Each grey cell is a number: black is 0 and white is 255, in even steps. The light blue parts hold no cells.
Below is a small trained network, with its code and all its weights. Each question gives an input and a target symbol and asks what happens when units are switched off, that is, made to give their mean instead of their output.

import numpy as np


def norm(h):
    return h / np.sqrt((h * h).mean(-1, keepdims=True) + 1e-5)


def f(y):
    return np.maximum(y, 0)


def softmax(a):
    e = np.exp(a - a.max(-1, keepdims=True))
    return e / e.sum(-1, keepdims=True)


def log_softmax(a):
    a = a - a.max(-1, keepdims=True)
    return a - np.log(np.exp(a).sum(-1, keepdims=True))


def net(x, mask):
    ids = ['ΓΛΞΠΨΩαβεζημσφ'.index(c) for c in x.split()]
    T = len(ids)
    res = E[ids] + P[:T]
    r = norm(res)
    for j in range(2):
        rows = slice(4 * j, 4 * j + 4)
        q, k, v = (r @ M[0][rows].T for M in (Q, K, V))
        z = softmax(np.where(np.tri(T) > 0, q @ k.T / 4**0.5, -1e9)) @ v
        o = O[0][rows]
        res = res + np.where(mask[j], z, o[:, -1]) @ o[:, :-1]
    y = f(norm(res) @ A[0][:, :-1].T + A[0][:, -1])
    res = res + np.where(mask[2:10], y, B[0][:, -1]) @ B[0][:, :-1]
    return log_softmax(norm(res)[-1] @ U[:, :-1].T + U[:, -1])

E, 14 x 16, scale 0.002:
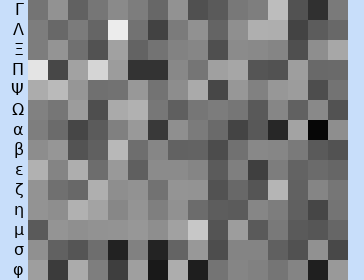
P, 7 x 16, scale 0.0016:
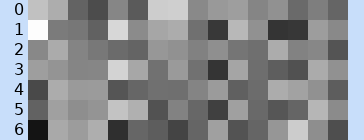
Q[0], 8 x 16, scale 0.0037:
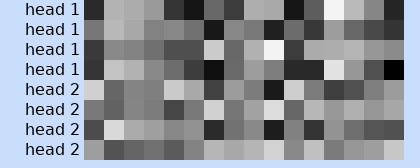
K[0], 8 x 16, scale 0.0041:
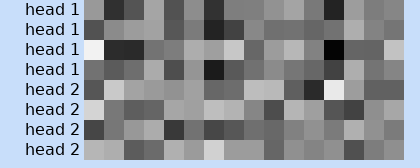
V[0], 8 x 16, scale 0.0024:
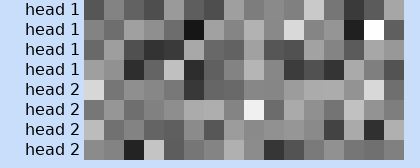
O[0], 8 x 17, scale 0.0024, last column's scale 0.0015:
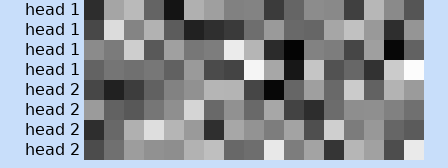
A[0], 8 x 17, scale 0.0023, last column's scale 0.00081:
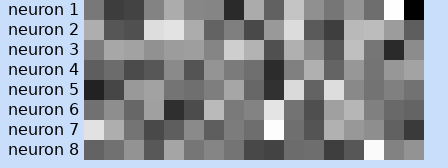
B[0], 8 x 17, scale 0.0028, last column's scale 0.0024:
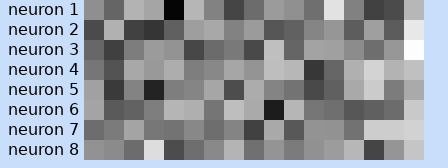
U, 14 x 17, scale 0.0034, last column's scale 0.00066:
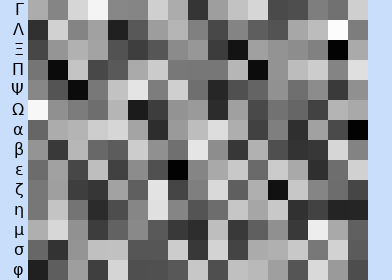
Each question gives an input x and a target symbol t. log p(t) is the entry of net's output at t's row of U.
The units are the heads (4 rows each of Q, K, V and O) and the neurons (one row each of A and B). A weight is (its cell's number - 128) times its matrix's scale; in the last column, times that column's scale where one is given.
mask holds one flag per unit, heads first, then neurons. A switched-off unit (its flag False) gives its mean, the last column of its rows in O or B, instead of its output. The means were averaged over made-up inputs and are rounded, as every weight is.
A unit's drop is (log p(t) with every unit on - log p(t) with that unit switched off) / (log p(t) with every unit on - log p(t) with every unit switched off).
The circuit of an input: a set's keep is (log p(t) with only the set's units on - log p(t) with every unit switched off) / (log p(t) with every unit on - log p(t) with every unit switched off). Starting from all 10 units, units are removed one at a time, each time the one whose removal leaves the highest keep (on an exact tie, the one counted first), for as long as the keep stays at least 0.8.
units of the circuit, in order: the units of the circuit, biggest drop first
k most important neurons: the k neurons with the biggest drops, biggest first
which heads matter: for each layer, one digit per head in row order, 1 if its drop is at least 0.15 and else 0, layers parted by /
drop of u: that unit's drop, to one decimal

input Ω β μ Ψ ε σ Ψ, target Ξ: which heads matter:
10
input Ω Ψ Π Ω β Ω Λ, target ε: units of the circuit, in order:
[head 1; neuron 1]
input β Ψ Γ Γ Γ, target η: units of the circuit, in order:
[head 2; head 1]
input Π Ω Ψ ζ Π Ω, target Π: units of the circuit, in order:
[head 2; neuron 5; neuron 1]
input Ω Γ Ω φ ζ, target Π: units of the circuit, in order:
[head 1; neuron 5]
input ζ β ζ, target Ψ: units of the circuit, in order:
[neuron 6; head 2; head 1]
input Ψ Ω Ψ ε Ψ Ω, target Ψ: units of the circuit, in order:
[neuron 2; head 1; neuron 8]
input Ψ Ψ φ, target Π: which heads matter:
11
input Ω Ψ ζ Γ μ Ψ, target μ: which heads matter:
01
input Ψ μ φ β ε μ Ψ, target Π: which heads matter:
10
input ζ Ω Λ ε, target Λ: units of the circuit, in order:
[head 1; neuron 8]
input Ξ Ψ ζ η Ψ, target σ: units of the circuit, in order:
[neuron 3; head 1]
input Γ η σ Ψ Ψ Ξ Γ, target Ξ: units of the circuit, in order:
[head 1]
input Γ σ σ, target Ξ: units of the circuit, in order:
[head 1]
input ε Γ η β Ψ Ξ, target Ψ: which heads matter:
11
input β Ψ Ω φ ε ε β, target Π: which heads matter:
10
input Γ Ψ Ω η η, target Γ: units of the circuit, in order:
[head 2; head 1]
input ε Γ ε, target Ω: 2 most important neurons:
[neuron 6; neuron 2]
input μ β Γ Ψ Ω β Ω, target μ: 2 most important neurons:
[neuron 7; neuron 3]
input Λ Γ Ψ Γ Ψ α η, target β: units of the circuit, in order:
[head 1]
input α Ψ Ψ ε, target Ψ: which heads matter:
01
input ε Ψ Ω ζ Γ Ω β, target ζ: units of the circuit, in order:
[head 2; head 1; neuron 4]
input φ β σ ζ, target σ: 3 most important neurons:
[neuron 3; neuron 8; neuron 2]
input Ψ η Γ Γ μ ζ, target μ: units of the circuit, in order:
[head 2; neuron 7]
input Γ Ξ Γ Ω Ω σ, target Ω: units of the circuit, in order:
[head 2; head 1]
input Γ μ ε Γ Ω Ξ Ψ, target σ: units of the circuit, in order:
[head 1; neuron 3]
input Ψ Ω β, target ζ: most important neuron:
[neuron 4]
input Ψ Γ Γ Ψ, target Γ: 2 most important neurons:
[neuron 3; neuron 2]
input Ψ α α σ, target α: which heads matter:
01
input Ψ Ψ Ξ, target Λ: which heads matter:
11
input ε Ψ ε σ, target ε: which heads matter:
10
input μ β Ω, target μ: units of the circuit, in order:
[neuron 7; head 2]
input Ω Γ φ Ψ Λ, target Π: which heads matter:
10
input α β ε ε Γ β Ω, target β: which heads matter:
10
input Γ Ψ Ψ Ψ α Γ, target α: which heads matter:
01
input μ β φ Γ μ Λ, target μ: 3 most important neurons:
[neuron 7; neuron 6; neuron 2]
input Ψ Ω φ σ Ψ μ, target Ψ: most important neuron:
[neuron 2]
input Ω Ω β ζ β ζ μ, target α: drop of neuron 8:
0.1
